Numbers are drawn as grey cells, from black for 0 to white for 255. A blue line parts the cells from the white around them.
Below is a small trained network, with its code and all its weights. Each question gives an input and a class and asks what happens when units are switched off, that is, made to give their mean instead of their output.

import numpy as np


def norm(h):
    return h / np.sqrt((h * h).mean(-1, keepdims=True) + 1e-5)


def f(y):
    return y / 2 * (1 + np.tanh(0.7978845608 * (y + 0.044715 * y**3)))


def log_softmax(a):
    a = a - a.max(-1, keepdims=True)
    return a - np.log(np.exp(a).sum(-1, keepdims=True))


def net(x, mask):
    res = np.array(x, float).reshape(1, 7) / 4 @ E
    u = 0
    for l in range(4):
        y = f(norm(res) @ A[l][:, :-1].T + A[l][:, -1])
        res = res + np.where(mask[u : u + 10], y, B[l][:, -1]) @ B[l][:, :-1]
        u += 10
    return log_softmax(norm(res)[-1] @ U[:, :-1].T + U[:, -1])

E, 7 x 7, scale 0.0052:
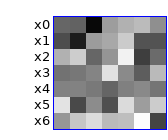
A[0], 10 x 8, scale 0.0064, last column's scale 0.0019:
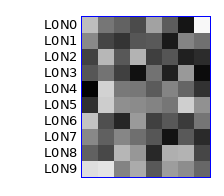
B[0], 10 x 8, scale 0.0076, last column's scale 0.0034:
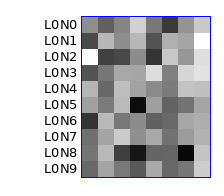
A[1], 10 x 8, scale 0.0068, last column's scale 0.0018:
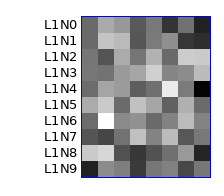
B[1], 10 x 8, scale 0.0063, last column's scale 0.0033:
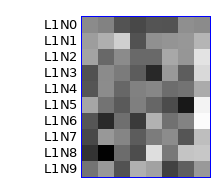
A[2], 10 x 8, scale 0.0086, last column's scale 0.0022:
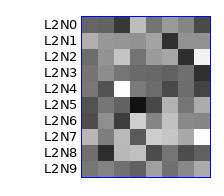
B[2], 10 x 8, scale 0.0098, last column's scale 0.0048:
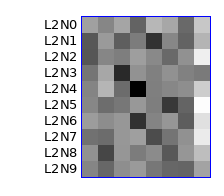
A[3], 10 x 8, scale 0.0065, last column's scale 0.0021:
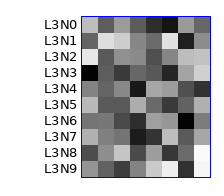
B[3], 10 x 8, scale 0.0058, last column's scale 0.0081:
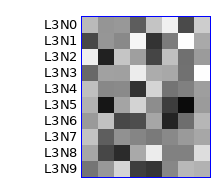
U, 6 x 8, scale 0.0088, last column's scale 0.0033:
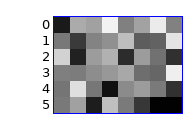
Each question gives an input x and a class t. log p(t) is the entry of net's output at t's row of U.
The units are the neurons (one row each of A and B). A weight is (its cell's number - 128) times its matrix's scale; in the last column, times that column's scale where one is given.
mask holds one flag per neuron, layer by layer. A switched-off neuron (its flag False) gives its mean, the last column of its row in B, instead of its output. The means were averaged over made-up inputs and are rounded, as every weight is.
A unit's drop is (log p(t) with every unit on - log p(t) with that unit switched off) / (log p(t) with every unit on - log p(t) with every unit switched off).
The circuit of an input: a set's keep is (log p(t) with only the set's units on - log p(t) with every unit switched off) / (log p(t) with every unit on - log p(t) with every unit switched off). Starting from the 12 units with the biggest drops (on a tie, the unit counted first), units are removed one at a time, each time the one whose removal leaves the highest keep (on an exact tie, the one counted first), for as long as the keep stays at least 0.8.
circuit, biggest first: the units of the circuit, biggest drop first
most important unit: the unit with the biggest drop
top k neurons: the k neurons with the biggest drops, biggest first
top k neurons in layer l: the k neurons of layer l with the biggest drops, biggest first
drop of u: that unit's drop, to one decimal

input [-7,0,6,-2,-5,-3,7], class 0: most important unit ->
L3N1
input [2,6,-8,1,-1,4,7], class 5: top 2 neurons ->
(L0N8; L2N5)
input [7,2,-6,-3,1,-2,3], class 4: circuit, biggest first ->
(L2N6; L3N9)
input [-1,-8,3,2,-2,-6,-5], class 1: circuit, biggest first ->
(L1N6; L1N8)
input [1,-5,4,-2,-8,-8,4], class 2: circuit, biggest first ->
(L0N2; L0N4)
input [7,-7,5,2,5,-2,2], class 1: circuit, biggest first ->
(L1N8; L1N6)
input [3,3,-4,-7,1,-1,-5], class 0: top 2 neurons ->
(L0N3; L0N6)
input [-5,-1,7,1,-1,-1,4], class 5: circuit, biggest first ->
(L1N5; L2N1)
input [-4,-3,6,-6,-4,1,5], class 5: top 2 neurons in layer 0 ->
(L0N9; L0N0)
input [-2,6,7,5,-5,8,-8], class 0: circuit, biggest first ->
(L0N1; L3N3; L2N1)
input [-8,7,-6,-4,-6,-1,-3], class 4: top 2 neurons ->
(L2N4; L0N7)
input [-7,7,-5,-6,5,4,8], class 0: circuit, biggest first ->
(L2N2; L3N1)
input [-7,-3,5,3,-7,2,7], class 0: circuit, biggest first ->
(L3N1; L2N1)
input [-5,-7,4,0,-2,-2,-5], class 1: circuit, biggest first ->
(L1N8)
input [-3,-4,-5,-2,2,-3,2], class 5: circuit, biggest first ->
(L0N8; L2N5)
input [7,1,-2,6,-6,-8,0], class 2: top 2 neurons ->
(L0N2; L0N4)
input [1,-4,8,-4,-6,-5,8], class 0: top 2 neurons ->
(L3N1; L2N5)
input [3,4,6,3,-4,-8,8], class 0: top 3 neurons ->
(L3N1; L2N5; L1N7)
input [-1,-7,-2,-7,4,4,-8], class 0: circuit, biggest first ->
(L0N3; L0N1; L2N6)
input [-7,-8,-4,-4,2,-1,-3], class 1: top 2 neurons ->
(L1N8; L2N5)
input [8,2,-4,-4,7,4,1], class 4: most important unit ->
L3N9
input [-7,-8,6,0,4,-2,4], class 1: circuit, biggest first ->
(L1N8; L1N6)
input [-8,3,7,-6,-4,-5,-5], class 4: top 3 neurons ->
(L2N4; L0N7; L2N5)
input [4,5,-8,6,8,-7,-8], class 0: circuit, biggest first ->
(L0N1; L3N3)
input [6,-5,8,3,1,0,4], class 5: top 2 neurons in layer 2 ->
(L2N4; L2N0)
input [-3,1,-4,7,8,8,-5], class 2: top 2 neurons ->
(L3N2; L1N2)
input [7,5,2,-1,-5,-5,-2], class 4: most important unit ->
L2N6
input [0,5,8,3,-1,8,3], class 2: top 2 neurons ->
(L0N8; L1N2)
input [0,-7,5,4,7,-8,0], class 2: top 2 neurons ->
(L0N2; L0N4)
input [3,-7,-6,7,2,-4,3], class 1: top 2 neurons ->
(L1N8; L0N4)
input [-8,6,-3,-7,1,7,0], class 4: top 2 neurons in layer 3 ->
(L3N5; L3N0)
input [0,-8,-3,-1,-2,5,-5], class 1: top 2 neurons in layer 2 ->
(L2N5; L2N2)
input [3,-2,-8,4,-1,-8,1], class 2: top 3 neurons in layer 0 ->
(L0N2; L0N4; L0N9)
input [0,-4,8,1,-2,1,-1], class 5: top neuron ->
(L2N1)
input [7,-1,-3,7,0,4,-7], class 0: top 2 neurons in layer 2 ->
(L2N4; L2N8)
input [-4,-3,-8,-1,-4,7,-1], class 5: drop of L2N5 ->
0.4
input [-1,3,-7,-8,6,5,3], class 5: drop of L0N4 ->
0.2
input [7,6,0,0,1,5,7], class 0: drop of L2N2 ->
0.2
